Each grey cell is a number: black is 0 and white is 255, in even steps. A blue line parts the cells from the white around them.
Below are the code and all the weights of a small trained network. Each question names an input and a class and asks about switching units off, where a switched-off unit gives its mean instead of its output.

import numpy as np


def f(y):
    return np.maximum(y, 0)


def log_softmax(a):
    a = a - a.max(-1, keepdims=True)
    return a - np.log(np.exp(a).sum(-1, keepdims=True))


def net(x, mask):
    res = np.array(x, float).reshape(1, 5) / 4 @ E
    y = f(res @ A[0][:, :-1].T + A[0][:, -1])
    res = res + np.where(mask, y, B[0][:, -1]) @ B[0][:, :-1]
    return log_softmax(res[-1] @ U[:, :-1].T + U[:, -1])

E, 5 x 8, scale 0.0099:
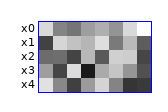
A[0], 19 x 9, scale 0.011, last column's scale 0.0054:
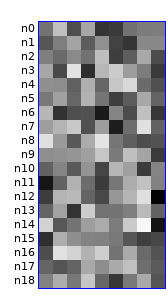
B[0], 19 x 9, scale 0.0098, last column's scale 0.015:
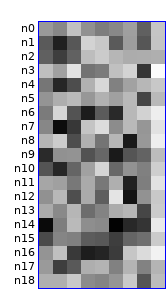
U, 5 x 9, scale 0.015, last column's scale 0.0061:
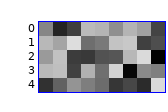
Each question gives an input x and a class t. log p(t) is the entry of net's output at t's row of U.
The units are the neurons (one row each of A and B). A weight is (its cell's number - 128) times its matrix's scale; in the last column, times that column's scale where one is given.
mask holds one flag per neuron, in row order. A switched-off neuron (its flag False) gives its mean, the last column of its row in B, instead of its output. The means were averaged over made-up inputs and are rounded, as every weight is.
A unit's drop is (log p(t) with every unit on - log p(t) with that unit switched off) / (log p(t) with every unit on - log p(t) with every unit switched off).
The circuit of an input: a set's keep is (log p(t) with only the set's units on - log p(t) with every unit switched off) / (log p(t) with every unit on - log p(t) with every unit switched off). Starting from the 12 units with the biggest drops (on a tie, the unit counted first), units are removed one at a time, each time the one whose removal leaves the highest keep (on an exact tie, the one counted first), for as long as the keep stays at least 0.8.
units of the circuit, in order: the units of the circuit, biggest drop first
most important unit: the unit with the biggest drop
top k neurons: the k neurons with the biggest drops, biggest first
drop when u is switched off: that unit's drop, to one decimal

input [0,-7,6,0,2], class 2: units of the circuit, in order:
[n6]
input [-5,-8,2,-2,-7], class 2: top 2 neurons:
[n6, n8]
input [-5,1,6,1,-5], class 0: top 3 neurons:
[n10, n14, n8]
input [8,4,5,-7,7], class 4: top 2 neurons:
[n14, n9]
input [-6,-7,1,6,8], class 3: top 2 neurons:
[n16, n8]
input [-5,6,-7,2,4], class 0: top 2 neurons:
[n1, n6]
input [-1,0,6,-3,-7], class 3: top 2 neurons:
[n11, n12]
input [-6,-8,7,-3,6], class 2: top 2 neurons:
[n6, n7]
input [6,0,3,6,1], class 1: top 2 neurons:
[n3, n15]
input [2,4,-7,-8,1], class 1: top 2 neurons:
[n18, n5]
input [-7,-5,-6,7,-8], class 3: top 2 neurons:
[n11, n12]
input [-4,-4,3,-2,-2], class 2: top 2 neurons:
[n14, n6]
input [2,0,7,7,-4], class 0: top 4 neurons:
[n4, n17, n10, n13]
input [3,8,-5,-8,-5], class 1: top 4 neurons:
[n18, n5, n13, n6]
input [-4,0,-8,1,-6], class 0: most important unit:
n7
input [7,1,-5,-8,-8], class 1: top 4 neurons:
[n18, n13, n5, n8]
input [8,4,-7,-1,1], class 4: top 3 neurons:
[n14, n9, n4]
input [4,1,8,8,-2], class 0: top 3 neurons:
[n4, n17, n10]
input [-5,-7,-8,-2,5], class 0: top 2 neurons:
[n1, n16]
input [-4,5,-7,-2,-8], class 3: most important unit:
n12
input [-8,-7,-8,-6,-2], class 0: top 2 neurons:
[n1, n14]
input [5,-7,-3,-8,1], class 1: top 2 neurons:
[n13, n5]
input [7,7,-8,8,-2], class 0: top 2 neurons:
[n7, n2]
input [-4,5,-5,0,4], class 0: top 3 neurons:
[n1, n6, n14]
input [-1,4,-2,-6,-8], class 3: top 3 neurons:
[n12, n11, n3]
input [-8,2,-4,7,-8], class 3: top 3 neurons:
[n11, n12, n14]
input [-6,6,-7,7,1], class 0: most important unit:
n1
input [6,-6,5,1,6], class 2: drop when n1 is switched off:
0.2
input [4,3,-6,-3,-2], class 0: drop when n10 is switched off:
0.0
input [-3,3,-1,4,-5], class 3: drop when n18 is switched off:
0.1
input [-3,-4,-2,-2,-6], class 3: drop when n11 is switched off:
0.5
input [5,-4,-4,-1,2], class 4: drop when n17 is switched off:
0.2
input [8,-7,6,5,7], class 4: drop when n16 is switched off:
0.5
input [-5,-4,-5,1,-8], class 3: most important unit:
n11
